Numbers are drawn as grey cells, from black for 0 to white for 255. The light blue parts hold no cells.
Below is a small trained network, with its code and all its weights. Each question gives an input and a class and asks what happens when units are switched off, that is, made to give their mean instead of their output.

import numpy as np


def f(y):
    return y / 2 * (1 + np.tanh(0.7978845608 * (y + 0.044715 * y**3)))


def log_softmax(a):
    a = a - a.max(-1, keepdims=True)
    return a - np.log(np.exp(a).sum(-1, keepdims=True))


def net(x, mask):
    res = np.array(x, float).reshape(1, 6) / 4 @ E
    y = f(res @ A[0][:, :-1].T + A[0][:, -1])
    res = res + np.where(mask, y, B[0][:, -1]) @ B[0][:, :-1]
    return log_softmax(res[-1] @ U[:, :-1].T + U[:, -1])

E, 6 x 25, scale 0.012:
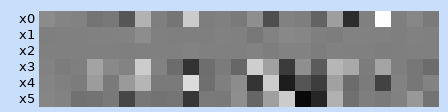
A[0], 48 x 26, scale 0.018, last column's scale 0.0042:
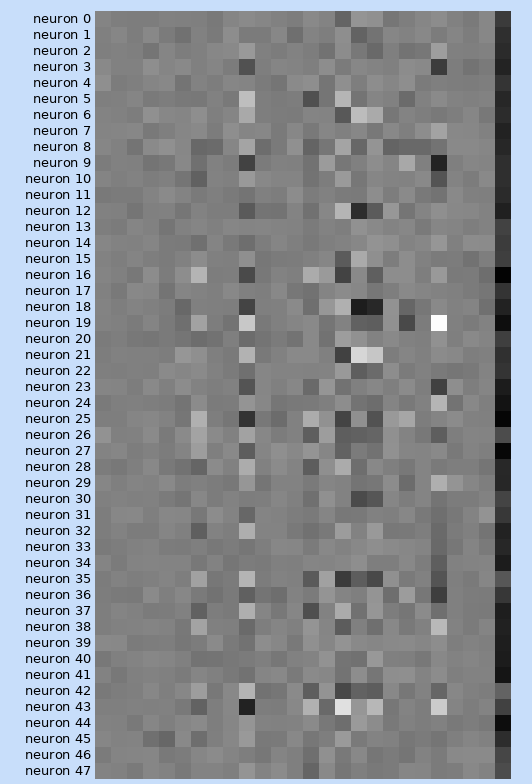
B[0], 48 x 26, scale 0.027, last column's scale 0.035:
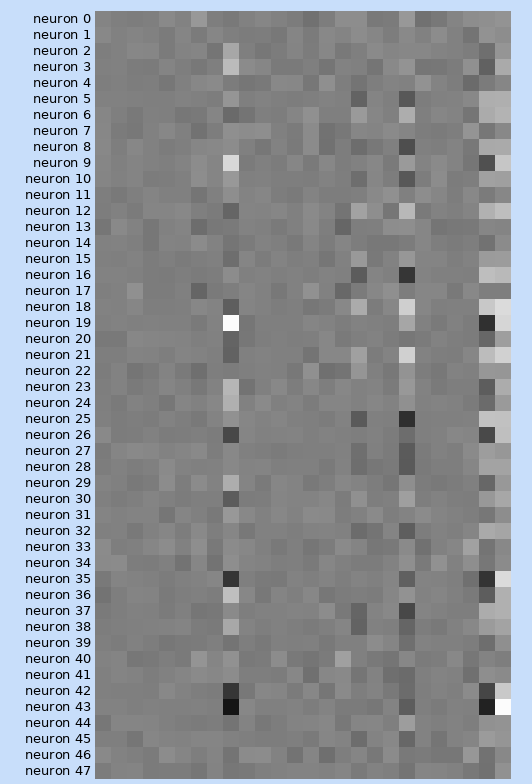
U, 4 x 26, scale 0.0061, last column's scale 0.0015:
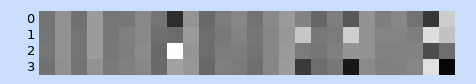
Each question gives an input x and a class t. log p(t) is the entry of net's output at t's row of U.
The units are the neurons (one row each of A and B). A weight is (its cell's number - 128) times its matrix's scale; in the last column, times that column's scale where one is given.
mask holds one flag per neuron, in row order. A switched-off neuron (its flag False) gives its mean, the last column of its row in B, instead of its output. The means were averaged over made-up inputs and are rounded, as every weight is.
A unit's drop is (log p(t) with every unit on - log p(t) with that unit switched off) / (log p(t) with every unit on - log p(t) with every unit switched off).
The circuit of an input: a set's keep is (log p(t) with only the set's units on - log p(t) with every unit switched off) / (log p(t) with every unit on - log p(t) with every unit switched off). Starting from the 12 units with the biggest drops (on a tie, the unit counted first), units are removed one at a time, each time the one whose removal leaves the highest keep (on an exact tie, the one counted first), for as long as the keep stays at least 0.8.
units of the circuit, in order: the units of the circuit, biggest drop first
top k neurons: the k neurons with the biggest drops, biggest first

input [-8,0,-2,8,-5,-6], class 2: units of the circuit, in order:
neuron 9
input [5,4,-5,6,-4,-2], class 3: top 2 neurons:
neuron 16; neuron 25
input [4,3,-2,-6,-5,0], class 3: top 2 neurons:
neuron 35; neuron 5
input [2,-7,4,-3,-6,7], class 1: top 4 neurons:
neuron 18; neuron 12; neuron 35; neuron 42
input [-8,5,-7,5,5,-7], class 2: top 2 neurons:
neuron 9; neuron 18
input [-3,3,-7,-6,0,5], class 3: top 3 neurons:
neuron 21; neuron 37; neuron 8
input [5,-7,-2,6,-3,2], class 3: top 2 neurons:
neuron 25; neuron 16
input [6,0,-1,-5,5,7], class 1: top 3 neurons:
neuron 18; neuron 12; neuron 43
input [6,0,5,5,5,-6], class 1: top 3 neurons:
neuron 21; neuron 43; neuron 6
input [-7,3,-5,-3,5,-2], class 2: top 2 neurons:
neuron 43; neuron 9
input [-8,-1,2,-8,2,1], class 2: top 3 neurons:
neuron 9; neuron 36; neuron 23
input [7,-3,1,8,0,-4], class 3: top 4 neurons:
neuron 16; neuron 25; neuron 9; neuron 38
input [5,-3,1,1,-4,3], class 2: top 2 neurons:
neuron 19; neuron 35
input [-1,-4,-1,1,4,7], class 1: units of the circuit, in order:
neuron 18
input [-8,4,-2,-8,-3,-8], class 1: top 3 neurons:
neuron 21; neuron 19; neuron 6
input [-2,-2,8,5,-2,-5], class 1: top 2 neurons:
neuron 21; neuron 6
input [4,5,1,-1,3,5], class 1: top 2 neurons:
neuron 18; neuron 43
